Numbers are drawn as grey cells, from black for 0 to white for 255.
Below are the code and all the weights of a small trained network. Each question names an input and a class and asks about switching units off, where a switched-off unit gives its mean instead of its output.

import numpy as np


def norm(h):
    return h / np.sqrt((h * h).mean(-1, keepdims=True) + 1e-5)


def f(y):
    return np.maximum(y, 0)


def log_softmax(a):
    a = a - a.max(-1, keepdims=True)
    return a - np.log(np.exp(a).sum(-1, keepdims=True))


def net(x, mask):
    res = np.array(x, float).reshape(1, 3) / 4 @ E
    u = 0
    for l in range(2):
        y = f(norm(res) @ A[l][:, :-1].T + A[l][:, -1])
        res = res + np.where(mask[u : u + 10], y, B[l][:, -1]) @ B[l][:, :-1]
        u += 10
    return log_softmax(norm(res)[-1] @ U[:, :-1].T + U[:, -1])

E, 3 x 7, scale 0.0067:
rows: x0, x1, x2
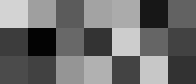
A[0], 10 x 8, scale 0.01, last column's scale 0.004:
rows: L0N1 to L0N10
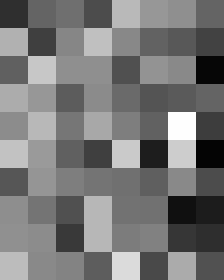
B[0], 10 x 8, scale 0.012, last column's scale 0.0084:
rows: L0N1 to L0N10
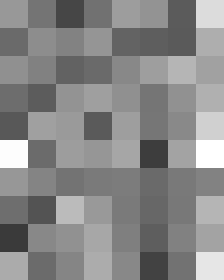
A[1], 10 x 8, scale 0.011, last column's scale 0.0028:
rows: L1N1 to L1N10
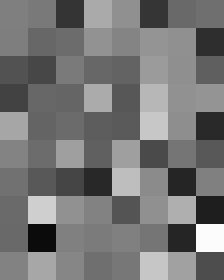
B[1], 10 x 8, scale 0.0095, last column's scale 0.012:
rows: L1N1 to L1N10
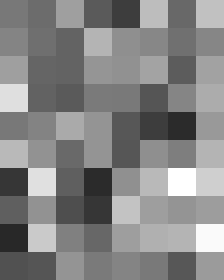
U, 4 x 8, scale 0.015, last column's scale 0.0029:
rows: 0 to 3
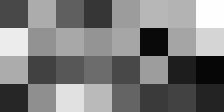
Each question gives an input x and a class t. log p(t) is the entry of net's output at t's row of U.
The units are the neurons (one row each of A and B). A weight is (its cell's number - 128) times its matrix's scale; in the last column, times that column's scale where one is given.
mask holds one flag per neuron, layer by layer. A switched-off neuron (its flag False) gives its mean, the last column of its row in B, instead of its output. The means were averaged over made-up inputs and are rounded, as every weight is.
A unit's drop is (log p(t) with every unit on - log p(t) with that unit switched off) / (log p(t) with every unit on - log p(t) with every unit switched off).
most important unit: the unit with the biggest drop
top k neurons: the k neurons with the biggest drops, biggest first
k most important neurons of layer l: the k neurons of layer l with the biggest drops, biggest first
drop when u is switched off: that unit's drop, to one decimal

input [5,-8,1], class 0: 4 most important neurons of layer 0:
[L0N6 L0N10 L0N5 L0N8]
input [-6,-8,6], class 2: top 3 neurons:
[L1N9 L1N7 L1N4]
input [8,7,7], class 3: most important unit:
L0N8
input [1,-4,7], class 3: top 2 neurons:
[L1N7 L0N8]
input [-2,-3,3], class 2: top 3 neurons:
[L0N6 L1N9 L1N7]
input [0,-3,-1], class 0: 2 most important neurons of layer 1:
[L1N8 L1N4]
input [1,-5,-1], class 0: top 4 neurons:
[L0N6 L0N10 L1N8 L0N5]
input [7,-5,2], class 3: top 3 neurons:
[L0N6 L0N9 L1N4]
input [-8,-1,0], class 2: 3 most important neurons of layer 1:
[L1N9 L1N5 L1N4]
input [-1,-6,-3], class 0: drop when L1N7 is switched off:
-0.1
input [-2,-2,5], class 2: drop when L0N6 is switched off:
0.3
